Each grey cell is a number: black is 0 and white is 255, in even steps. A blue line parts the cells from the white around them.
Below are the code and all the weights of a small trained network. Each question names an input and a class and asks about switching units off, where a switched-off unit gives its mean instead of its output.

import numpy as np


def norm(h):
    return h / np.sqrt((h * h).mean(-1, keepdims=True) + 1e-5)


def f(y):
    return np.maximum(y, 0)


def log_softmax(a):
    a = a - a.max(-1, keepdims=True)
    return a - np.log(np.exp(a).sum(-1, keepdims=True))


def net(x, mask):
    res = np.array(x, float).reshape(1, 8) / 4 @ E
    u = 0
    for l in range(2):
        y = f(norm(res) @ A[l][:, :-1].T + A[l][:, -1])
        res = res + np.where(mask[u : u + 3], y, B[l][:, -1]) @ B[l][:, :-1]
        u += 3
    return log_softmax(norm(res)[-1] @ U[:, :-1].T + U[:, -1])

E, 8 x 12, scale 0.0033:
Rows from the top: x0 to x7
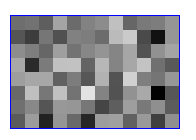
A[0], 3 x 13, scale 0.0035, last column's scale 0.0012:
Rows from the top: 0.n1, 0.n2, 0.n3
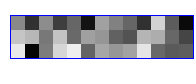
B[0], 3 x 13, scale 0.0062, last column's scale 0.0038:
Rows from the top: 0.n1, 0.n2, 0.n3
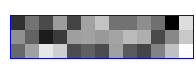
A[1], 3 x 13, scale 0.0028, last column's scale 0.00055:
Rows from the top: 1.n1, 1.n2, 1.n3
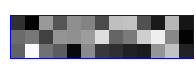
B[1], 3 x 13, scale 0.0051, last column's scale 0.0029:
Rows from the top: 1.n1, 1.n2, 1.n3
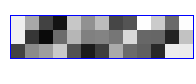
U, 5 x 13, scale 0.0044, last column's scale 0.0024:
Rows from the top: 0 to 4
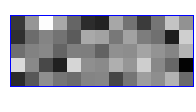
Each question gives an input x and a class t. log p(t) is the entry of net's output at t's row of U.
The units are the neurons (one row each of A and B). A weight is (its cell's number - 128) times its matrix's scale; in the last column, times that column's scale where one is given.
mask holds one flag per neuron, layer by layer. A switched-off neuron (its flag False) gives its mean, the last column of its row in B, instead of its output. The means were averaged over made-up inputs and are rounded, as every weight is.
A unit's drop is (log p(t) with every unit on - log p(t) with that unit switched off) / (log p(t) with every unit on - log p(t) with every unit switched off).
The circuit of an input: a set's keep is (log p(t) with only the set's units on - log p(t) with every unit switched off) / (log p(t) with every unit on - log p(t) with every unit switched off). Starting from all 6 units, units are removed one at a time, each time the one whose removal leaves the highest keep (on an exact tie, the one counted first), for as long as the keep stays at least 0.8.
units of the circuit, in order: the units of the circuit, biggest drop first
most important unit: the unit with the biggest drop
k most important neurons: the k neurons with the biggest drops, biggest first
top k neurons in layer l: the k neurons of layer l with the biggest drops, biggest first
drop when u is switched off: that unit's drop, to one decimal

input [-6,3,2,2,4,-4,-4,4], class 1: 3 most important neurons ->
[0.n1, 1.n3, 0.n2]
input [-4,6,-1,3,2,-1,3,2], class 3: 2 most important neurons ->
[1.n1, 1.n3]
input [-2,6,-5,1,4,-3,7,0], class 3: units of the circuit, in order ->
[1.n1]
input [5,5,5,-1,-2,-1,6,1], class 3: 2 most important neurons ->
[1.n1, 0.n3]
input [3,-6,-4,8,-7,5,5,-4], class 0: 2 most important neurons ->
[0.n3, 1.n1]
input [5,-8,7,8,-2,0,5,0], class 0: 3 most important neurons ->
[0.n3, 1.n1, 0.n1]
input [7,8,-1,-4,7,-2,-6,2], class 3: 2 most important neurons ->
[1.n1, 0.n3]
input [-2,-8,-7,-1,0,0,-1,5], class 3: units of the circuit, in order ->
[0.n2, 1.n2]
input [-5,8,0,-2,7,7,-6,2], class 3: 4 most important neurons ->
[1.n1, 0.n3, 0.n1, 1.n3]
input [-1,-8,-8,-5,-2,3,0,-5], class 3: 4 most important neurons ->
[0.n2, 0.n3, 1.n2, 0.n1]
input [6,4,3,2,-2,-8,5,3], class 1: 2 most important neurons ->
[0.n1, 1.n3]
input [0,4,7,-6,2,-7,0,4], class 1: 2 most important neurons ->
[0.n1, 0.n3]
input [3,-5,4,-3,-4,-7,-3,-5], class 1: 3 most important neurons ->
[0.n1, 0.n3, 1.n1]
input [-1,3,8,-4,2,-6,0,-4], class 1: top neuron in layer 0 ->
[0.n1]
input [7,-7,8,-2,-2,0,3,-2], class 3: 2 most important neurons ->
[0.n2, 0.n3]
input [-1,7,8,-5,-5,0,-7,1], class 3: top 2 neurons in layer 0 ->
[0.n3, 0.n1]
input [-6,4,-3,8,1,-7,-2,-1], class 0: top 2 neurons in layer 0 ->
[0.n3, 0.n2]
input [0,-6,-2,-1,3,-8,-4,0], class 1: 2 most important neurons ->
[0.n1, 1.n1]
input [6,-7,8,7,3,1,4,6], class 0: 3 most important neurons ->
[0.n3, 1.n1, 0.n1]
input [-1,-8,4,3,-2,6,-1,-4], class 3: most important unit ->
0.n2
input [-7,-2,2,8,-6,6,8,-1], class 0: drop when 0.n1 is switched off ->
0.1
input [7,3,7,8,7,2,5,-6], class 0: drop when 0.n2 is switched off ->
0.1
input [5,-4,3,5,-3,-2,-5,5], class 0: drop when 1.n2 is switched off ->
0.0
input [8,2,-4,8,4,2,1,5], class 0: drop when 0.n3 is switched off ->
1.0
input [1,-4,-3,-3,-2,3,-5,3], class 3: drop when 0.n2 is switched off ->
1.5
